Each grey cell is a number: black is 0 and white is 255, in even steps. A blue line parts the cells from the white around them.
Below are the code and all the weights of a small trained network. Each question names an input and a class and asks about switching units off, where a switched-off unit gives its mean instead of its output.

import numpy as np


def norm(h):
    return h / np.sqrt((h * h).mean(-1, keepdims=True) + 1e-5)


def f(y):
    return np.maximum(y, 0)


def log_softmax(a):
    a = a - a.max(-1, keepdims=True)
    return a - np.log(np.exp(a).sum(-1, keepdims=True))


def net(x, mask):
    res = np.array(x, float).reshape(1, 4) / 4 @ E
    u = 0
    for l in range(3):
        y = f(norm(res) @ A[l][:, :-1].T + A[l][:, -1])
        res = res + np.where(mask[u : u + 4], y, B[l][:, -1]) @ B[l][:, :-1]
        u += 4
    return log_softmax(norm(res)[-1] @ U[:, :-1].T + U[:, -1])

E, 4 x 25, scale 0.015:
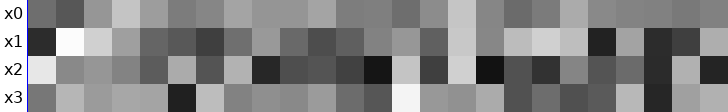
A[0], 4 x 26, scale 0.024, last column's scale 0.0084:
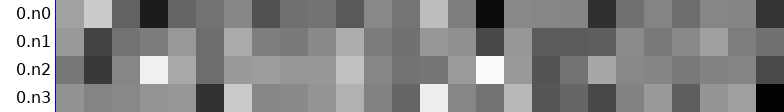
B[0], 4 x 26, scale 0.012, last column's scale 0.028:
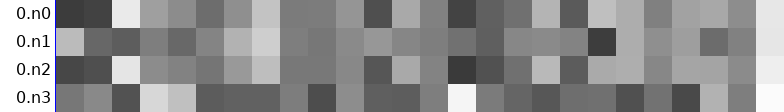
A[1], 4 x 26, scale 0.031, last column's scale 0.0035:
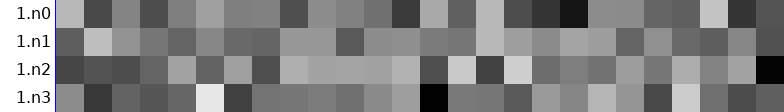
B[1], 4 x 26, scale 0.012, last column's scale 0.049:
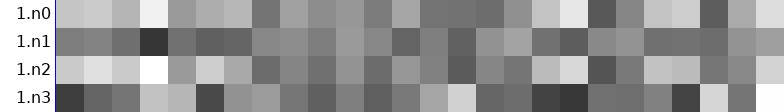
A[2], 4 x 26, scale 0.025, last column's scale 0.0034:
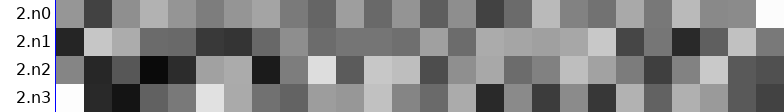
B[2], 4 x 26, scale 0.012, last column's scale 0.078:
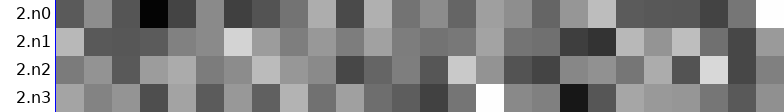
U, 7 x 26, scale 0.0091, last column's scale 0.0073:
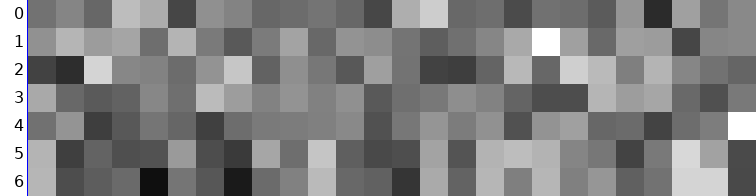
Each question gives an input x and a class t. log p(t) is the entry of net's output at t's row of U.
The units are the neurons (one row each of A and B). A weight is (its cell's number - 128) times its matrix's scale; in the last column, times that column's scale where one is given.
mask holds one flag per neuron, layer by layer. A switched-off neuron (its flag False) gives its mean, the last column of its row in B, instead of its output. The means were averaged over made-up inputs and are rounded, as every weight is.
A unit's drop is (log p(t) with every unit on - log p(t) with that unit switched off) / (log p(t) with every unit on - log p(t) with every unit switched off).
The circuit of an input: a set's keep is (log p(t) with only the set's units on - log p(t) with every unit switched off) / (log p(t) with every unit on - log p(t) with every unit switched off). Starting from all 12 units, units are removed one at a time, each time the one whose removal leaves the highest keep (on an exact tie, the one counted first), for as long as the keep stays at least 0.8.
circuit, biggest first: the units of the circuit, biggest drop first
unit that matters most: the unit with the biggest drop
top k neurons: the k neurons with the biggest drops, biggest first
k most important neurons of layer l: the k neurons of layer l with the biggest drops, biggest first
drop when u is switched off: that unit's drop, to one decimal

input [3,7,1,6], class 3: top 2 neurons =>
2.n1, 1.n3
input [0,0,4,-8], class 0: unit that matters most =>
1.n3
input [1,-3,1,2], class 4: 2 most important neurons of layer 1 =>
1.n3, 1.n0
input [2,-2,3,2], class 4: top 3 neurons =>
1.n2, 2.n0, 1.n3
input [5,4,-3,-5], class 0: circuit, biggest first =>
1.n3, 0.n0, 0.n3
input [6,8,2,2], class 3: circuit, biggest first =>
2.n1, 0.n1, 1.n2, 1.n3
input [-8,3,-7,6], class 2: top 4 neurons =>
0.n0, 1.n0, 1.n3, 0.n1
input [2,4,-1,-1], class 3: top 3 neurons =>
0.n1, 2.n1, 0.n0
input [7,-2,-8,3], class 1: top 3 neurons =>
1.n2, 0.n0, 1.n3
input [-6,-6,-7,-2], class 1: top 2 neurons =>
1.n2, 0.n2
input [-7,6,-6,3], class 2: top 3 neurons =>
0.n0, 1.n0, 0.n1
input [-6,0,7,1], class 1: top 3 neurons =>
0.n2, 1.n0, 1.n3
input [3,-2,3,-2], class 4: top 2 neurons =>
2.n0, 1.n2
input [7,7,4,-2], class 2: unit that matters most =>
0.n2
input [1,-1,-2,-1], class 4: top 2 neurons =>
1.n0, 0.n3
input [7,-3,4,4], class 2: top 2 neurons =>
0.n2, 1.n3
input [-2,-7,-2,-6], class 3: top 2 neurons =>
0.n1, 2.n3
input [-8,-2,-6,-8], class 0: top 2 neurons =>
1.n3, 0.n2
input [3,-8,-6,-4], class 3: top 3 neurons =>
0.n1, 2.n3, 1.n0
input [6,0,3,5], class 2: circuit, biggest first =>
0.n2
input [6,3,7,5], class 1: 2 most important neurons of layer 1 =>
1.n3, 1.n0
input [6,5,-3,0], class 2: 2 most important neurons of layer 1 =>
1.n0, 1.n2
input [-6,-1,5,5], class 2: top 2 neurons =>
0.n0, 1.n3
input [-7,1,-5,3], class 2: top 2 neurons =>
0.n0, 1.n0
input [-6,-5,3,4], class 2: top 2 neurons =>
0.n0, 1.n3
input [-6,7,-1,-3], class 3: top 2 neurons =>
2.n1, 0.n2
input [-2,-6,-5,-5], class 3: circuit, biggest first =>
0.n0
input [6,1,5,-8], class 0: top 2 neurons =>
1.n3, 0.n0
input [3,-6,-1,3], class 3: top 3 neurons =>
0.n1, 1.n3, 2.n3
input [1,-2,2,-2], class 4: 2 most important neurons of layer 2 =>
2.n0, 2.n1
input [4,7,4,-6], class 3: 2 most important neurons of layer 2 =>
2.n1, 2.n0
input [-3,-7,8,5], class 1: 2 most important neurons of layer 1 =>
1.n0, 1.n3
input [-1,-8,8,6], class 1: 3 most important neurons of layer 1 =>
1.n0, 1.n3, 1.n1
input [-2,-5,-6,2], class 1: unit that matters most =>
1.n2
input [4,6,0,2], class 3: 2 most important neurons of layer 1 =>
1.n0, 1.n2
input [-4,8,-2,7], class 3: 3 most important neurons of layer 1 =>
1.n3, 1.n2, 1.n0
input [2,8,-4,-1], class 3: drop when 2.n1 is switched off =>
0.3
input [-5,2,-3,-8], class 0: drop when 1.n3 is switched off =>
0.9
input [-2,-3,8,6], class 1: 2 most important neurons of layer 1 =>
1.n0, 1.n3
